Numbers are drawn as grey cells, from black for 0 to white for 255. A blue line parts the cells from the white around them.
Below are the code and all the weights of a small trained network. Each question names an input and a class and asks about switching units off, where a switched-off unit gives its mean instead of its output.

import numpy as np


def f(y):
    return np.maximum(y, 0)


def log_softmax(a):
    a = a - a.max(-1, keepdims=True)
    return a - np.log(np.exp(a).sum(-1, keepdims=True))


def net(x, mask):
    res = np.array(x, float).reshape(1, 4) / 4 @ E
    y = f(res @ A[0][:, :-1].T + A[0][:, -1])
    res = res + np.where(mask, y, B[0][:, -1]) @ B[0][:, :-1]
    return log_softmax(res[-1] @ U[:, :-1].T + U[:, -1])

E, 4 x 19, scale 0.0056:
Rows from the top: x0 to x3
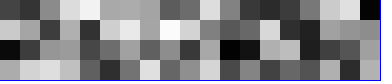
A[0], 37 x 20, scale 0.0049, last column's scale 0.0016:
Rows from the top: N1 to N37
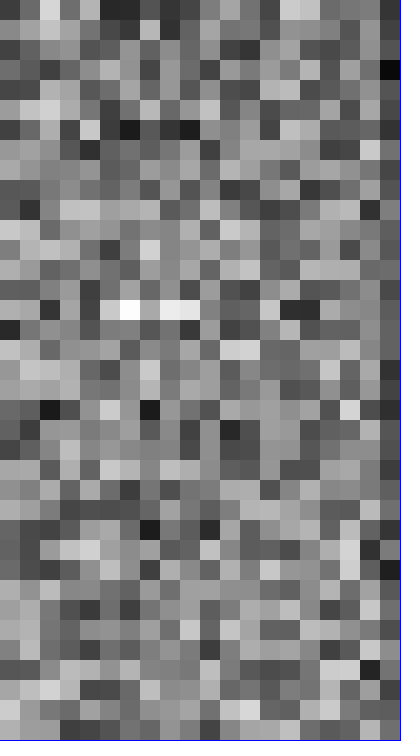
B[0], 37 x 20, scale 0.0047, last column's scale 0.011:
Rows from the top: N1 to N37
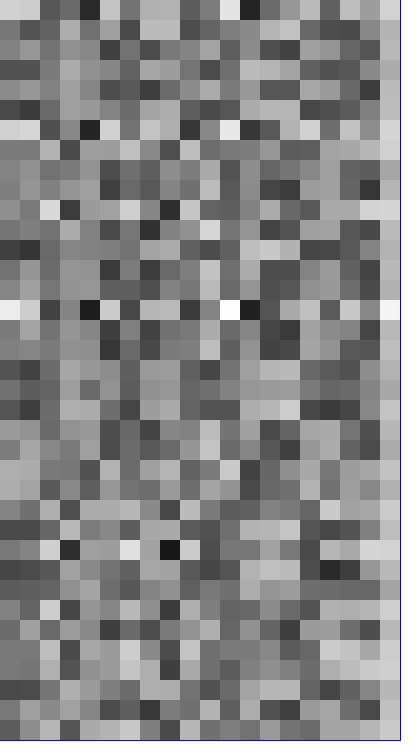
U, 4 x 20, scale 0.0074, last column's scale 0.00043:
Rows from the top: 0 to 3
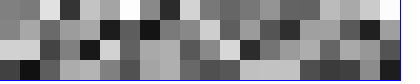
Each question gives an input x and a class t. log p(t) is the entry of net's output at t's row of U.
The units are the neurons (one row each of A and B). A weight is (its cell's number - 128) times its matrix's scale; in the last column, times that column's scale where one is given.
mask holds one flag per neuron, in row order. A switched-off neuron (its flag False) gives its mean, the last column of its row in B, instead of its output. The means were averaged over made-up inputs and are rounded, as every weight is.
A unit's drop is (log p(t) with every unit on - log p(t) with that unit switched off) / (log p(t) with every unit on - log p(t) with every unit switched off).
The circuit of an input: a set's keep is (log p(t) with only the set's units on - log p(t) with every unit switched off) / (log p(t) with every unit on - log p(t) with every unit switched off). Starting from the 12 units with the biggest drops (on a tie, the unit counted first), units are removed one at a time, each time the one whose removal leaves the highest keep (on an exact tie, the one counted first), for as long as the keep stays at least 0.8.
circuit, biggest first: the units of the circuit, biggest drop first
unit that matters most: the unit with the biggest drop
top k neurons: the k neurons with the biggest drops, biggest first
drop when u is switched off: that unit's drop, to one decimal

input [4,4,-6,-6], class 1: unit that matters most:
N18
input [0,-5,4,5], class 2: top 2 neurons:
(N7, N1)
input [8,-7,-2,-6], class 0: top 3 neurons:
(N28, N11, N16)
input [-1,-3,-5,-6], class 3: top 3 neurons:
(N21, N27, N29)
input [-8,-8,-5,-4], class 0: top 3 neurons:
(N16, N31, N33)
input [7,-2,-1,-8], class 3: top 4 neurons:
(N21, N27, N29, N4)
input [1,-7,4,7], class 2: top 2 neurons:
(N7, N1)
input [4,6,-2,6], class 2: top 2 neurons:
(N16, N24)
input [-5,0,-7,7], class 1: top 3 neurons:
(N36, N12, N32)
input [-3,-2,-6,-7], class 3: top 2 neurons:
(N21, N27)
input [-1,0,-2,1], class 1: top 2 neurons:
(N28, N11)
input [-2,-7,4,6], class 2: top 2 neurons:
(N7, N1)
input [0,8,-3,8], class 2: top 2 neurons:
(N16, N24)
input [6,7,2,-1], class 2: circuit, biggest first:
(N16)
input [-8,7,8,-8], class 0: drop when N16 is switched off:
-0.1
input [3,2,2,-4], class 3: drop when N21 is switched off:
0.2
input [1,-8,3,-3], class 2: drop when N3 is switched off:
0.0
